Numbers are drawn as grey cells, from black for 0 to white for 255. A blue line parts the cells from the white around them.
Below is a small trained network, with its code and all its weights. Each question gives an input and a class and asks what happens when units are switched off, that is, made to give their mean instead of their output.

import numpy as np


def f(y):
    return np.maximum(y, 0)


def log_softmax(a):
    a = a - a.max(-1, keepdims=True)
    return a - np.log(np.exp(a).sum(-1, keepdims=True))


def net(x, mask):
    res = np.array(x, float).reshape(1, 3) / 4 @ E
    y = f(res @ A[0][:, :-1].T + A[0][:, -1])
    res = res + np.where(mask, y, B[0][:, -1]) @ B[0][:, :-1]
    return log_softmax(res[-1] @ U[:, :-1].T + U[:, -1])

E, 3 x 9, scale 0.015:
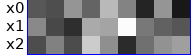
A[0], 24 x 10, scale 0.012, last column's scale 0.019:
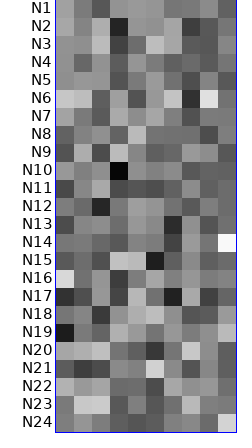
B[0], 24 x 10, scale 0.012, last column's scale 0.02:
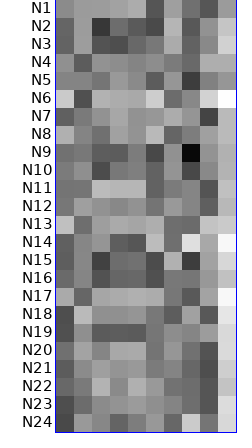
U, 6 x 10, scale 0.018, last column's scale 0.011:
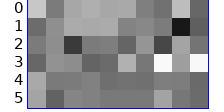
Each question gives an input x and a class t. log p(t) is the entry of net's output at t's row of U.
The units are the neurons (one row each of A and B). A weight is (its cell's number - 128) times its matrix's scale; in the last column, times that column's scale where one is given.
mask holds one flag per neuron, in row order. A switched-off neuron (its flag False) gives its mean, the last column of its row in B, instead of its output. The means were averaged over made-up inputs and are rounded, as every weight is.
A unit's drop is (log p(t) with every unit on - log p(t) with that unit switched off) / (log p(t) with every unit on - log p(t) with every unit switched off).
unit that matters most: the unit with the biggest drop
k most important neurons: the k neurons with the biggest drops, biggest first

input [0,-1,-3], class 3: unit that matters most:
N15
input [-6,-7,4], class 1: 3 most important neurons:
(N20; N22; N23)
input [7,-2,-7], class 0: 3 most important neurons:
(N17; N13; N15)
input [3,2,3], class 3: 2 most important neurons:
(N6; N14)
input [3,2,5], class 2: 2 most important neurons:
(N15; N6)
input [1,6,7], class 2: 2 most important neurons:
(N15; N19)
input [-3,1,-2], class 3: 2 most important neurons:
(N17; N13)
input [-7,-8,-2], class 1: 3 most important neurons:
(N20; N22; N23)
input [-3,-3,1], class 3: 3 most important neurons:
(N17; N13; N24)
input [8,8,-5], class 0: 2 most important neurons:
(N13; N17)
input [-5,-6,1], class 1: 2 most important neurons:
(N20; N22)
